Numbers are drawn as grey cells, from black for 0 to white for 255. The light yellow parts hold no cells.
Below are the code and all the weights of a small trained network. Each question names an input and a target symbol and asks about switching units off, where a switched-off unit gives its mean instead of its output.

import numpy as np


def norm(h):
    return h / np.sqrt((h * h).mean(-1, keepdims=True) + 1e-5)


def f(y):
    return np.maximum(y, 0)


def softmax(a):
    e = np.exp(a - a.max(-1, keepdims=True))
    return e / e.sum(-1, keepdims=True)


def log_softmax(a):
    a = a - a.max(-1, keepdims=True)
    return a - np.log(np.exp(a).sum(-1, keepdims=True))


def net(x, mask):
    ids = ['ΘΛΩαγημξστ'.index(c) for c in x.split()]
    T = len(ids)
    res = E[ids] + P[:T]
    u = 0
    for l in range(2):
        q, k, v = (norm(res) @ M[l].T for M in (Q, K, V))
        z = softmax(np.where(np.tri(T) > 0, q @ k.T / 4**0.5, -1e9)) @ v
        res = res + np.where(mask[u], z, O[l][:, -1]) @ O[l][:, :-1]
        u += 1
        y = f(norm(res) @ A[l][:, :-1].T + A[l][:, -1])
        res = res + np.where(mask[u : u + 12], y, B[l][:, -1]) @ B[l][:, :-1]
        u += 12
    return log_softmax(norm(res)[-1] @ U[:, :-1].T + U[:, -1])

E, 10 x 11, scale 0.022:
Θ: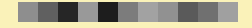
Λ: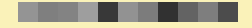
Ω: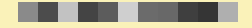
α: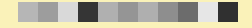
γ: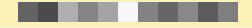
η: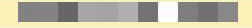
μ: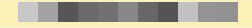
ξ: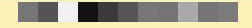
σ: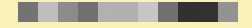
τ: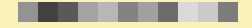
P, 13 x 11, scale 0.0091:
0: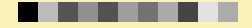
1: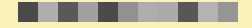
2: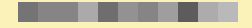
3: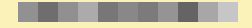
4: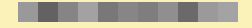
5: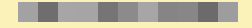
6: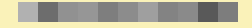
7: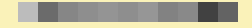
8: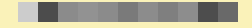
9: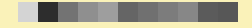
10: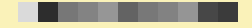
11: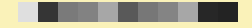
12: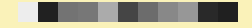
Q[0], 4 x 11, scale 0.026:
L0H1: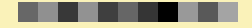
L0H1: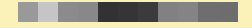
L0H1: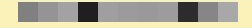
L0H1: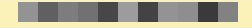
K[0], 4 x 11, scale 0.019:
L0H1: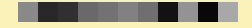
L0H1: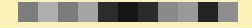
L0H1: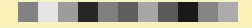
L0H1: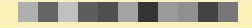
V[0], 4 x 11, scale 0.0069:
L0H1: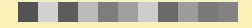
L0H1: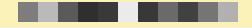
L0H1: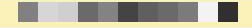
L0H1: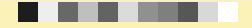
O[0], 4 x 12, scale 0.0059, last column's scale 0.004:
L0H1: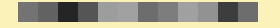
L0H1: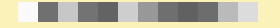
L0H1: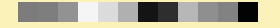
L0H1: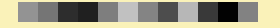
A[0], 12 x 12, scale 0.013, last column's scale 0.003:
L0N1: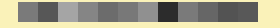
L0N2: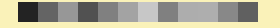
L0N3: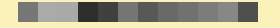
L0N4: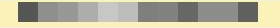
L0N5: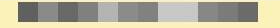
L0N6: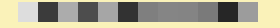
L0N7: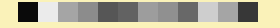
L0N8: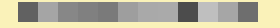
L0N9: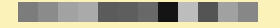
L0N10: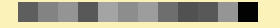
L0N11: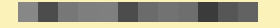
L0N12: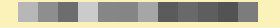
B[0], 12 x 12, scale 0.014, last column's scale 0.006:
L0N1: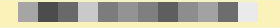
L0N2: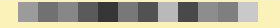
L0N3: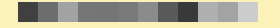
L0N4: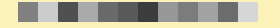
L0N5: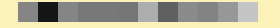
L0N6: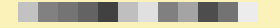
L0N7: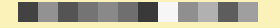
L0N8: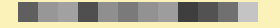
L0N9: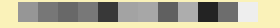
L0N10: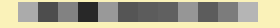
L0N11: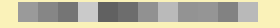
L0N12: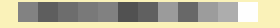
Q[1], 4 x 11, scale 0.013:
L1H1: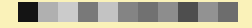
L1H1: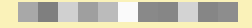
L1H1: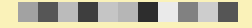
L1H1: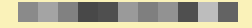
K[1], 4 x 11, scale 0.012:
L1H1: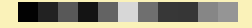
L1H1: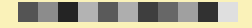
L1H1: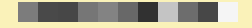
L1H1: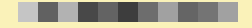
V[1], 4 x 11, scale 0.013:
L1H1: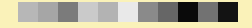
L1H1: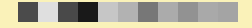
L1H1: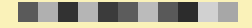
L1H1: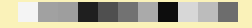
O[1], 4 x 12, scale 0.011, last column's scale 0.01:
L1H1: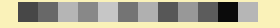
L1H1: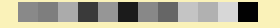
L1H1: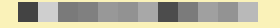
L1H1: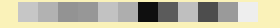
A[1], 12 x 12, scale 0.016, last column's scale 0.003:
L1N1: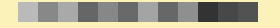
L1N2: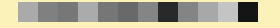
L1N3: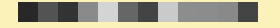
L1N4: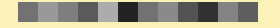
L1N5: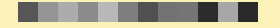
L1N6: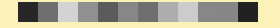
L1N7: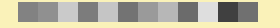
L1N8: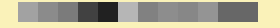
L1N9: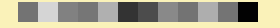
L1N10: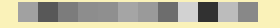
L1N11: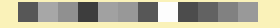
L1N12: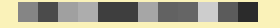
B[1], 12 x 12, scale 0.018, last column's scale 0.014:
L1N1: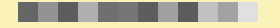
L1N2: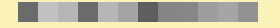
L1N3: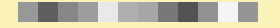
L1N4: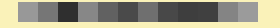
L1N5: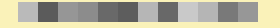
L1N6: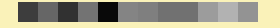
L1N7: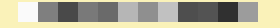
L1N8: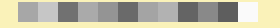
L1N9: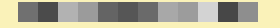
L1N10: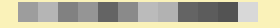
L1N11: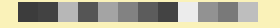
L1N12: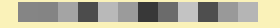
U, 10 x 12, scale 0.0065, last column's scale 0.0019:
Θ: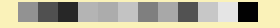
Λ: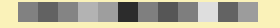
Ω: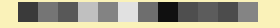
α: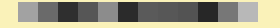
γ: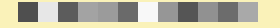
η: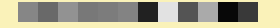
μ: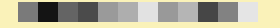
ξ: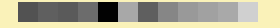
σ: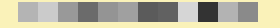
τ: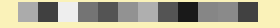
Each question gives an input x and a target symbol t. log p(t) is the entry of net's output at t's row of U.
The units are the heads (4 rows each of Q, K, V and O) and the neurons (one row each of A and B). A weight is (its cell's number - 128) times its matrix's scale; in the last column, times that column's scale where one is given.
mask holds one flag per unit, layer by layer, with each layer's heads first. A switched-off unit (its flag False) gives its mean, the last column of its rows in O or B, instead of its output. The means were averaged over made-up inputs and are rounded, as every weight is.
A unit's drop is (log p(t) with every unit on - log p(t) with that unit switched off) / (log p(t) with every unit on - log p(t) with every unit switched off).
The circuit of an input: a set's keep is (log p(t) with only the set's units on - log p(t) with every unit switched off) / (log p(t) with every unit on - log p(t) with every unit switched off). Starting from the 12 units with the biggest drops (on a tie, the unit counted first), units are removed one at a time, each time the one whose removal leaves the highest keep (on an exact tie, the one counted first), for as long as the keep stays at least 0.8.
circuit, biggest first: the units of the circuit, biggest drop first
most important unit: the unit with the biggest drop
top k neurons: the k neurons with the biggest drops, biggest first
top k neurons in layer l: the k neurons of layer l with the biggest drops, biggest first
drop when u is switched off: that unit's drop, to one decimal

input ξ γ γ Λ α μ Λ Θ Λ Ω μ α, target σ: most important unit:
L0H1
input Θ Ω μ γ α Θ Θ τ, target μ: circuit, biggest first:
(L0N5 L1H1 L0N4 L1N12)
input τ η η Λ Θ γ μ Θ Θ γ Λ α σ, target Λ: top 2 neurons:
(L1N9 L0N4)
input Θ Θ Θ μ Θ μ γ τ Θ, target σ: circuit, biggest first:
(L1H1 L0N5)
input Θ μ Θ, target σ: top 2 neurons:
(L0N6 L0N9)
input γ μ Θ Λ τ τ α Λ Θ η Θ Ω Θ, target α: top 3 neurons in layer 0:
(L0N7 L0N9 L0N4)
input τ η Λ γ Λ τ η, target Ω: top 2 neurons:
(L0N5 L0N1)
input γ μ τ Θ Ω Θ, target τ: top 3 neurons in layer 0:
(L0N8 L0N6 L0N9)
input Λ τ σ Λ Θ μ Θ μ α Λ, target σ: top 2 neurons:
(L1N12 L0N7)
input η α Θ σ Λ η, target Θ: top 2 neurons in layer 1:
(L1N3 L1N11)
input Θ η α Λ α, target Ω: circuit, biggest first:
(L0H1 L0N12 L1H1)
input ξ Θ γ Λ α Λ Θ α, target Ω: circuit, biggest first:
(L0H1 L1H1 L0N12)
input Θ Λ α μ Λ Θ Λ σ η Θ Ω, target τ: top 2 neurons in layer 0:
(L0N9 L0N3)
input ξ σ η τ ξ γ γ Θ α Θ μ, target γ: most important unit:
L0N6
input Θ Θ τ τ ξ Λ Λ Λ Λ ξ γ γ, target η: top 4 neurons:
(L0N2 L0N9 L0N4 L0N10)
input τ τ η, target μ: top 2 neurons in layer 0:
(L0N6 L0N9)
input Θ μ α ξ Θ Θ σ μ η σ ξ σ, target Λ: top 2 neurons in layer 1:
(L1N9 L1N5)
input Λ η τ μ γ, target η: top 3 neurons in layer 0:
(L0N2 L0N9 L0N6)
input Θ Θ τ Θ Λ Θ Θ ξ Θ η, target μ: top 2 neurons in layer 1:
(L1N11 L1N1)
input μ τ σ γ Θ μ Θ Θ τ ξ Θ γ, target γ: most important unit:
L0N3
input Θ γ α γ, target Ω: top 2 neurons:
(L0N4 L0N9)
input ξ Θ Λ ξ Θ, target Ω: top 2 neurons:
(L0N9 L0N6)
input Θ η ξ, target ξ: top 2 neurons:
(L0N7 L1N6)
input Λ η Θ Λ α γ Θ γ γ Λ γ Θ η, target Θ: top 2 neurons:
(L1N3 L0N4)
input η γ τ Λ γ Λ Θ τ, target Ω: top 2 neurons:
(L0N5 L0N1)
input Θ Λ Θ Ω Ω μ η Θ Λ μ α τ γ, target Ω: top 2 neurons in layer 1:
(L1N8 L1N1)
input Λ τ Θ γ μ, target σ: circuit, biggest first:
(L1H1)
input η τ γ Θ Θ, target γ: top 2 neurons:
(L1N8 L0N11)
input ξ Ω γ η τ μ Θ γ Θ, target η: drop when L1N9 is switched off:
-0.1
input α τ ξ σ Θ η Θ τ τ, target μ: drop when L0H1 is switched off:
1.1
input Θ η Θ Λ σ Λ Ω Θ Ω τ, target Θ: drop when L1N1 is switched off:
0.0
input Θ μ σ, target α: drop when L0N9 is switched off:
0.1
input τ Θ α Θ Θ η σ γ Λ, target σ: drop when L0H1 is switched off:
1.2
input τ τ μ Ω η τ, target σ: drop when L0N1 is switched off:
0.2
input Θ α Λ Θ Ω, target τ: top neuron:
(L0N3)
